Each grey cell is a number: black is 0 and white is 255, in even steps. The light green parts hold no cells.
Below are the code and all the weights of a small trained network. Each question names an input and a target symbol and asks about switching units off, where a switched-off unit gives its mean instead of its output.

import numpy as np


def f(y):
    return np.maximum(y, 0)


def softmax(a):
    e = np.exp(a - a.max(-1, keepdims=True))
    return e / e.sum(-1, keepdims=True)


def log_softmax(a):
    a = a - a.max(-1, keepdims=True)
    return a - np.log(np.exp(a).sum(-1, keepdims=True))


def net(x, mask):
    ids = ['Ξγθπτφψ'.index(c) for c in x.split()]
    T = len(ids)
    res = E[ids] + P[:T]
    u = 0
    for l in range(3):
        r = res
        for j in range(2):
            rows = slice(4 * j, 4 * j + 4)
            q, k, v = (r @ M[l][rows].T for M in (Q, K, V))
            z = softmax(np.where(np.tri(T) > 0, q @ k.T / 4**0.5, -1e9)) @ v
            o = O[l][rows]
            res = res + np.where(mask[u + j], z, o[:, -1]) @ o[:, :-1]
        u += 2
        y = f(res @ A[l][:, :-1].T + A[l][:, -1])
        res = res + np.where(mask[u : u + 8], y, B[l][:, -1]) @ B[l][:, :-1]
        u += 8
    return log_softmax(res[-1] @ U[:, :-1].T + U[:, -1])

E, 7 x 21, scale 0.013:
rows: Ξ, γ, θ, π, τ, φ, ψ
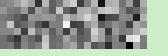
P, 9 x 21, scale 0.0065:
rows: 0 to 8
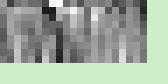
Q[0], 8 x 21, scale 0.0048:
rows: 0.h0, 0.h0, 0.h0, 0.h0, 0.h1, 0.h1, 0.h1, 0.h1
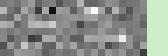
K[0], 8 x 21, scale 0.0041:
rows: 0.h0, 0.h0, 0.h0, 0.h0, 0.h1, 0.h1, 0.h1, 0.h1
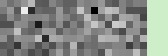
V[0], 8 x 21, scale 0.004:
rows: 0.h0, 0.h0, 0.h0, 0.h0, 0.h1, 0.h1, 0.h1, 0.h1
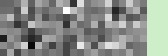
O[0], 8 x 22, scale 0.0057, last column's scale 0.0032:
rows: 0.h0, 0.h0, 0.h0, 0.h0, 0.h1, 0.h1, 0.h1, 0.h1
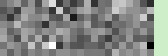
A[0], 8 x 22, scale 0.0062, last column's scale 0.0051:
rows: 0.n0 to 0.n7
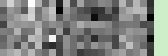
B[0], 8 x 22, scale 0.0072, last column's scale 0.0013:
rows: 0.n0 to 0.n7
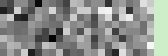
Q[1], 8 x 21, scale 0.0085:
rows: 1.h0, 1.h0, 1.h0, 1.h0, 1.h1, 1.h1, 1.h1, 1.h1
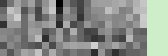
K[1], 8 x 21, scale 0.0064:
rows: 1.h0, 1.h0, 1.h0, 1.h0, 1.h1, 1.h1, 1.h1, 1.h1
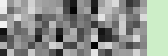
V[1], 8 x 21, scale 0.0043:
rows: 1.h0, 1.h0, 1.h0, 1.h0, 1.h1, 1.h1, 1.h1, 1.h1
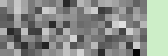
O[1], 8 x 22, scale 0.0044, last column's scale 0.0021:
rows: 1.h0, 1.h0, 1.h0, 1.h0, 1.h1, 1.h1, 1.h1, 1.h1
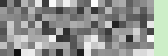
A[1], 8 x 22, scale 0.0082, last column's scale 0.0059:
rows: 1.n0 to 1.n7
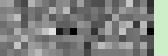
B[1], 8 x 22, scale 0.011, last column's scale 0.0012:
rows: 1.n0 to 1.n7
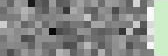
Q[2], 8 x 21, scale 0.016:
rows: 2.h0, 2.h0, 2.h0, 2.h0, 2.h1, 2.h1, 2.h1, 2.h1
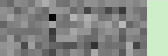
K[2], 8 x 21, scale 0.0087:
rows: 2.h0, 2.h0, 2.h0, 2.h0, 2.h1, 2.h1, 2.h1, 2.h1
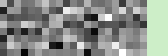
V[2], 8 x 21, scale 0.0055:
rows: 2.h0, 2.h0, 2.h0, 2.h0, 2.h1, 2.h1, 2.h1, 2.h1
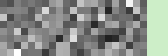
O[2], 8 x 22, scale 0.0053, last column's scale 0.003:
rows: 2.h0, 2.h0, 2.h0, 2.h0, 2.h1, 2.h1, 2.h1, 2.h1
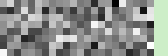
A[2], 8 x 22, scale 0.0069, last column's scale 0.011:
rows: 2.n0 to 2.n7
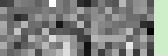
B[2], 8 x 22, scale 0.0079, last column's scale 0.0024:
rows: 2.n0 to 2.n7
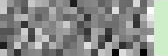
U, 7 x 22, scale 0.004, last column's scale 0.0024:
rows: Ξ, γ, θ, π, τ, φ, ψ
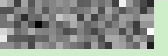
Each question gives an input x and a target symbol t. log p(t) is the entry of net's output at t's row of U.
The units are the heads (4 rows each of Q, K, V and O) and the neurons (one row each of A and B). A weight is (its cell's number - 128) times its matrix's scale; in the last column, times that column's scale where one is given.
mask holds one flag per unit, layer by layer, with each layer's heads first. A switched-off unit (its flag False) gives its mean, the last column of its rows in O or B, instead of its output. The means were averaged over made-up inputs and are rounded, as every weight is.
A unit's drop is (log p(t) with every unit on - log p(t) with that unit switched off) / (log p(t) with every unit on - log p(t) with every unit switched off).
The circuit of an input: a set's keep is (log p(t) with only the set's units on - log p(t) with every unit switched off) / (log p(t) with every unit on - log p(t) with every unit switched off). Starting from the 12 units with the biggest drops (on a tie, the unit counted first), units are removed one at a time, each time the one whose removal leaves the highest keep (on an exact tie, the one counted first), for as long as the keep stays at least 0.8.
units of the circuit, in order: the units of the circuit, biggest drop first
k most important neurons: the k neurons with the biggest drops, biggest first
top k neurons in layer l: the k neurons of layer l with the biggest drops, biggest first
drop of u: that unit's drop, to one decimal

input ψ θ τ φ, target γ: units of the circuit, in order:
(2.h0 1.h1)
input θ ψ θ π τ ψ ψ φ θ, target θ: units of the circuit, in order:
(2.h1 2.h0)
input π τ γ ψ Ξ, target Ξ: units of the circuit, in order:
(2.n7 1.h1 1.h0 2.h0)
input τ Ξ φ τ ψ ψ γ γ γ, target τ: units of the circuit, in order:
(0.h1 1.n4)
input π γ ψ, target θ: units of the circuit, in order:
(1.h1 2.h1 2.h0)
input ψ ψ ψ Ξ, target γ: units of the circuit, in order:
(2.h0 2.h1)
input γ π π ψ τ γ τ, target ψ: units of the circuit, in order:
(2.h0 2.n5 1.h0)
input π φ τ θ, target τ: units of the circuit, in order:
(2.h1 1.h1)
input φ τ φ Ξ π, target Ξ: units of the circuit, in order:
(2.h0 1.h1 1.n2 0.h0)
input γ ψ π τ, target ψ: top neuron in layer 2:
(2.n5)
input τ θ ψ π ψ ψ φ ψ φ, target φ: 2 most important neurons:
(2.n1 0.n4)
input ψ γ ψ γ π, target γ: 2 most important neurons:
(0.n1 2.n0)
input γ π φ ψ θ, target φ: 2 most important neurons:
(1.n0 1.n3)
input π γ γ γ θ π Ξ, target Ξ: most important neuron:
(1.n4)
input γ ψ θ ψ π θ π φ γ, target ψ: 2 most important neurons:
(2.n5 1.n4)
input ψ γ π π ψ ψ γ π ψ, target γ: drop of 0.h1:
1.9
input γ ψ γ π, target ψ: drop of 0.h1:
1.5
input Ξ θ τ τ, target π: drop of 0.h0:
0.0
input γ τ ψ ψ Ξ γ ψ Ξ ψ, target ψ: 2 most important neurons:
(2.n5 1.n4)
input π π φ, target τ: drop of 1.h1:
0.2
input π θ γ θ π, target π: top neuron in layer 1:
(1.n1)
